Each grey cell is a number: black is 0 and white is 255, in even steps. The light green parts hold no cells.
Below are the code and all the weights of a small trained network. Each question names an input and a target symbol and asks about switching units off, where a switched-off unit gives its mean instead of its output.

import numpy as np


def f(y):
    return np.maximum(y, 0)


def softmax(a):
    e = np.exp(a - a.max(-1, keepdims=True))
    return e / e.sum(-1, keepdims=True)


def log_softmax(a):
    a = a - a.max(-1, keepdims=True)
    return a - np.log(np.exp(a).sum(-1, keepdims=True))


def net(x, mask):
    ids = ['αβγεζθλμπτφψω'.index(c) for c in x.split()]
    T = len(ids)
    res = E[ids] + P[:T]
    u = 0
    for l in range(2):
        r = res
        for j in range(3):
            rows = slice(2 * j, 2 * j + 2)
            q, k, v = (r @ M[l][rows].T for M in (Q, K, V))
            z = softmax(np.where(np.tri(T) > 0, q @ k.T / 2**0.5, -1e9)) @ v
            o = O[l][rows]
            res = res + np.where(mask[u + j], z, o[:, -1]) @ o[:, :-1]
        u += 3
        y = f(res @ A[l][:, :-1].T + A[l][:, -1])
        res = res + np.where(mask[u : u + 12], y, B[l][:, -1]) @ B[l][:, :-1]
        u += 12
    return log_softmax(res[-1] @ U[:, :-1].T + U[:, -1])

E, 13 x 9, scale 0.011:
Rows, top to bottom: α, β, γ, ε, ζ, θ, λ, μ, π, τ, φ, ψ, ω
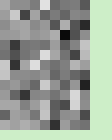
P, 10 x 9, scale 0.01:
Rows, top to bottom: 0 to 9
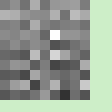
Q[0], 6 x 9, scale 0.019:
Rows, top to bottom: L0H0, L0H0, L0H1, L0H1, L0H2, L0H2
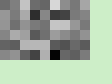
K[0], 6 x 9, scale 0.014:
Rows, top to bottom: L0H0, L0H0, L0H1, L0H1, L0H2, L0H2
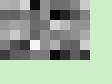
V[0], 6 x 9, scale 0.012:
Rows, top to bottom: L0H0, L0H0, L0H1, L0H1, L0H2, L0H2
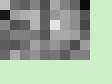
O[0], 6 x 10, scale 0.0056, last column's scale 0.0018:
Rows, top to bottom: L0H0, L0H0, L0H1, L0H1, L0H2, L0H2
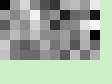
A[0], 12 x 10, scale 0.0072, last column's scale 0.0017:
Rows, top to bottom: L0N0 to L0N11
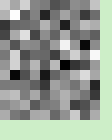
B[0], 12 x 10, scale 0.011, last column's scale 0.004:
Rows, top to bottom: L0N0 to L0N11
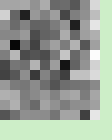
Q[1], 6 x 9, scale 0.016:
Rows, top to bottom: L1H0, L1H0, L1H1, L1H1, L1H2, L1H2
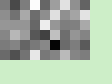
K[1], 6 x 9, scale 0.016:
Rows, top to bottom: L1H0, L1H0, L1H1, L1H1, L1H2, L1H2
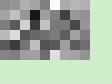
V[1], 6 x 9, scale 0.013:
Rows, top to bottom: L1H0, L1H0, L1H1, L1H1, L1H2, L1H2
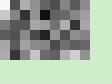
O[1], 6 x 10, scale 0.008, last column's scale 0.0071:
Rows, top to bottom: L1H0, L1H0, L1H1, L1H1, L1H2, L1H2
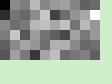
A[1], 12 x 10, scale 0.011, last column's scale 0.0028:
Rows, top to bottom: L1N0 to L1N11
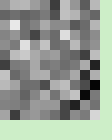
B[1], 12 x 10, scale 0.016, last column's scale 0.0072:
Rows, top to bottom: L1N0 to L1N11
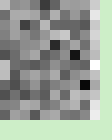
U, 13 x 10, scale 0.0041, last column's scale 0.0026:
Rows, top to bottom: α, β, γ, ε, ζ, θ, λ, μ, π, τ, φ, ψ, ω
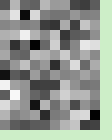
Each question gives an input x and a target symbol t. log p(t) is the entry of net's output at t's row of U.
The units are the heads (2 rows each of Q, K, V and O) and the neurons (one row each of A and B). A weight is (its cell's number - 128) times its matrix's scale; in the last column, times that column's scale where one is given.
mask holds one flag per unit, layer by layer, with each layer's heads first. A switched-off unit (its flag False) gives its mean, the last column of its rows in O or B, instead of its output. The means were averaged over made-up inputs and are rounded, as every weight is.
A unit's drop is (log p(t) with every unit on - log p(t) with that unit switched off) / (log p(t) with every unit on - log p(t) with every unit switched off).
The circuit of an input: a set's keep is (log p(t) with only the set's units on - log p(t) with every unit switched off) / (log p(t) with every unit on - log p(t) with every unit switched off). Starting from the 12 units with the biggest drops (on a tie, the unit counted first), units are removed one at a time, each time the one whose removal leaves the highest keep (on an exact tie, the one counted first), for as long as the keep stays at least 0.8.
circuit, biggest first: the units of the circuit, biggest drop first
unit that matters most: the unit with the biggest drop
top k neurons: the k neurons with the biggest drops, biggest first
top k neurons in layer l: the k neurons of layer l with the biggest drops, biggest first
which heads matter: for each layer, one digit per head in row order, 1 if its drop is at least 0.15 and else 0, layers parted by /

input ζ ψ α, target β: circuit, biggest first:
L0N7, L1N2, L1H1
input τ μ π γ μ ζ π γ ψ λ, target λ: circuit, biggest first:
L1N4, L0N5, L0H0
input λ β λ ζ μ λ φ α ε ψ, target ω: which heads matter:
010 / 100
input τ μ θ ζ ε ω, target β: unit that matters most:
L0H1
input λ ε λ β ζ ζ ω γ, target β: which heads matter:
011 / 010
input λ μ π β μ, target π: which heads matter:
100 / 100
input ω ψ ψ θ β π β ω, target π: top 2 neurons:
L1N0, L0N0
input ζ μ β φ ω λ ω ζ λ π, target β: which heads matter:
001 / 010
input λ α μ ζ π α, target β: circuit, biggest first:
L0H1, L0N7, L1H1, L1N2
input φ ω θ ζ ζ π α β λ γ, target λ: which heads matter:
100 / 100
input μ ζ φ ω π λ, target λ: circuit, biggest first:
L0N7, L1N4, L0H1, L0N5
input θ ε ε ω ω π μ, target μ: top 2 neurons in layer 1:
L1N9, L1N5
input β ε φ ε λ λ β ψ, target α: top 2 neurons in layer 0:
L0N11, L0N5
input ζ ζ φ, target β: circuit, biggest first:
L0N7, L1H1, L1N2
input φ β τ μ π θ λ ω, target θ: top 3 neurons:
L0N2, L1N7, L0N6
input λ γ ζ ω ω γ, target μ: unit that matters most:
L0N4
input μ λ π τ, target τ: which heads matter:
010 / 000
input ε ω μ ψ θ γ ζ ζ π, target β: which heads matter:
100 / 010
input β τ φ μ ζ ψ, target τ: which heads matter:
100 / 000
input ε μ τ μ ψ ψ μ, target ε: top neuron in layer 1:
L1N7
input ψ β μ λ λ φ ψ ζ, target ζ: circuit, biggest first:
L0N7, L1N6
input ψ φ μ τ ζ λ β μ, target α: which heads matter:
000 / 001
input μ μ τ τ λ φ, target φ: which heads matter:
010 / 101
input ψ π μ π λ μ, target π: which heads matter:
110 / 100
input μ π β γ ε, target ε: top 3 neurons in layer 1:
L1N11, L1N10, L1N9
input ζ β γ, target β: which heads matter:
000 / 010
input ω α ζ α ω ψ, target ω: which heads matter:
000 / 100
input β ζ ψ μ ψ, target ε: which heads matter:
110 / 100
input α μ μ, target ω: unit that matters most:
L1H0
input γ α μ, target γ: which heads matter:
100 / 100
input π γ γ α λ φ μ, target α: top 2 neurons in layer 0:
L0N7, L0N10
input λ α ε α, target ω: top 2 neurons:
L1N8, L0N6
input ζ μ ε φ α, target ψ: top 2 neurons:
L0N6, L1N0
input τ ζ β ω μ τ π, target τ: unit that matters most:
L0H0
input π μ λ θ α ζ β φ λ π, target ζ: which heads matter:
010 / 100
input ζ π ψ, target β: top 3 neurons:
L0N7, L1N2, L0N2
